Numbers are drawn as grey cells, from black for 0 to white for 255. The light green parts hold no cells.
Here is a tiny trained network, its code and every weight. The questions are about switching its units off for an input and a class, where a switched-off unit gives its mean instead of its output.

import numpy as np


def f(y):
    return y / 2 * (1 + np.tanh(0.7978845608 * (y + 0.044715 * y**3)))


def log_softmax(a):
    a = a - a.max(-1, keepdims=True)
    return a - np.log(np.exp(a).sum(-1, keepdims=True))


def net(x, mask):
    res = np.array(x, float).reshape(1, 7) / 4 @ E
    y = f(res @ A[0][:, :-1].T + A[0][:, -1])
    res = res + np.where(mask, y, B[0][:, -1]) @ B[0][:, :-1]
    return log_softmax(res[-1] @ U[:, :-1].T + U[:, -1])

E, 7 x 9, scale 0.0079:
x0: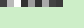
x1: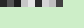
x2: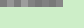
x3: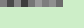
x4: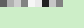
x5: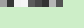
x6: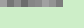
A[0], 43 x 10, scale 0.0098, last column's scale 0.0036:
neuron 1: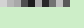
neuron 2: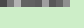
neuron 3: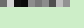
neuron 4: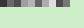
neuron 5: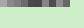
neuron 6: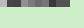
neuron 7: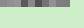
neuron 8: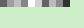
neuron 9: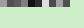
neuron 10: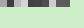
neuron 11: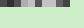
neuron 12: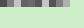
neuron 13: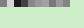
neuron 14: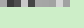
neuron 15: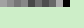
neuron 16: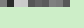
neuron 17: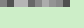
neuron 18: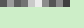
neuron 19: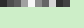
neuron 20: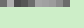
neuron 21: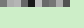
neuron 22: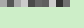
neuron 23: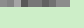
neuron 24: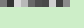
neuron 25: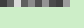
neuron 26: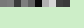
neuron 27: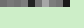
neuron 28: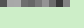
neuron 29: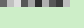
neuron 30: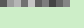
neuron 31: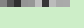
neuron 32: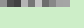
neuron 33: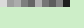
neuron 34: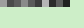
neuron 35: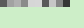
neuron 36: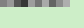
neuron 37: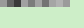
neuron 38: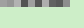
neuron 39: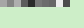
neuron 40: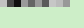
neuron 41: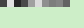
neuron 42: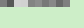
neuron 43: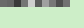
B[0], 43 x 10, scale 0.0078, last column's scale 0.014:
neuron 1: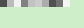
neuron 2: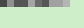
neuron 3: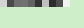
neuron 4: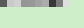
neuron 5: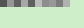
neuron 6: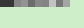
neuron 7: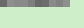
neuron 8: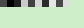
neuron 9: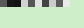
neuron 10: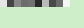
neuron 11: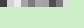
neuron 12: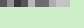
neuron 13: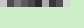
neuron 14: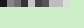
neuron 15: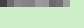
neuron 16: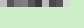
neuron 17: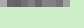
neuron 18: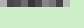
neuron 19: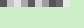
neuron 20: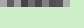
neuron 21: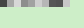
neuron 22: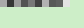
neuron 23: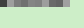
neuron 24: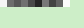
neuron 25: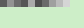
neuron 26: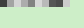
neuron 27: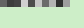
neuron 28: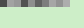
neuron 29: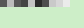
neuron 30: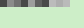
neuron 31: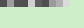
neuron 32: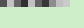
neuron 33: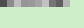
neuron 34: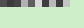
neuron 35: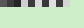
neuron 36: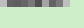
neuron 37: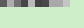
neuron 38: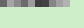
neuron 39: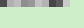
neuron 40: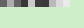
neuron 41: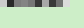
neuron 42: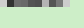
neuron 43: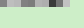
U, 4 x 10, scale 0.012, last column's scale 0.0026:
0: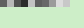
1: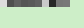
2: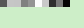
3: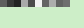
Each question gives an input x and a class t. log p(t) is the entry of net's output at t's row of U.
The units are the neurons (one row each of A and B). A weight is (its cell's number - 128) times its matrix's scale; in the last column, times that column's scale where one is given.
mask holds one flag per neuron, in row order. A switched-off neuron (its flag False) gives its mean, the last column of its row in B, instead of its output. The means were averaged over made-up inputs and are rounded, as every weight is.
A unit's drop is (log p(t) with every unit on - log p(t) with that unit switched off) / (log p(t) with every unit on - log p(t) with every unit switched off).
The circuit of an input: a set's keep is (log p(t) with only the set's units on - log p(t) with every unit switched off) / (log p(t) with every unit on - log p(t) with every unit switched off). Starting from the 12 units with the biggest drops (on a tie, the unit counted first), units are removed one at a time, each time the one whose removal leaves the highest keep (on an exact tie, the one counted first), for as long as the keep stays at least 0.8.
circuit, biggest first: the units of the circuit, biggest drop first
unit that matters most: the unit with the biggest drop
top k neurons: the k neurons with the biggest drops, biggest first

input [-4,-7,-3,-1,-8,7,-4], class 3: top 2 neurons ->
(neuron 9; neuron 34)
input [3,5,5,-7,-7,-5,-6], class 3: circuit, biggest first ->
(neuron 9)
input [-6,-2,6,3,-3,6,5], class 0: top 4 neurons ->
(neuron 14; neuron 40; neuron 32; neuron 3)
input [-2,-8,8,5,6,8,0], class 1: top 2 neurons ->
(neuron 24; neuron 10)
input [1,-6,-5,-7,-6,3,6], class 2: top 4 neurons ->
(neuron 1; neuron 39; neuron 8; neuron 35)
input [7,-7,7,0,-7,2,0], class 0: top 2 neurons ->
(neuron 29; neuron 12)
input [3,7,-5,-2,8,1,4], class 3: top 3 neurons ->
(neuron 8; neuron 35; neuron 1)
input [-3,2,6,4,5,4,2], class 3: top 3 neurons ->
(neuron 8; neuron 35; neuron 3)
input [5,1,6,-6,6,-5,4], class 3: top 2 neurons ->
(neuron 8; neuron 35)
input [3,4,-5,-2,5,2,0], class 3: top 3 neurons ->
(neuron 8; neuron 35; neuron 1)
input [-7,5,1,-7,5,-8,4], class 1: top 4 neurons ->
(neuron 41; neuron 13; neuron 3; neuron 18)
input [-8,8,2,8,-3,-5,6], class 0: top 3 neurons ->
(neuron 40; neuron 14; neuron 37)
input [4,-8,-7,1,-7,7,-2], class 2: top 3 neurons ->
(neuron 1; neuron 39; neuron 21)
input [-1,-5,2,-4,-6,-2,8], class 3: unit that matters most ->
neuron 9
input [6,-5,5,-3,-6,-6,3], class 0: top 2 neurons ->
(neuron 29; neuron 12)
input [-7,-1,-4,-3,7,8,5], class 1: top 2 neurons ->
(neuron 10; neuron 24)
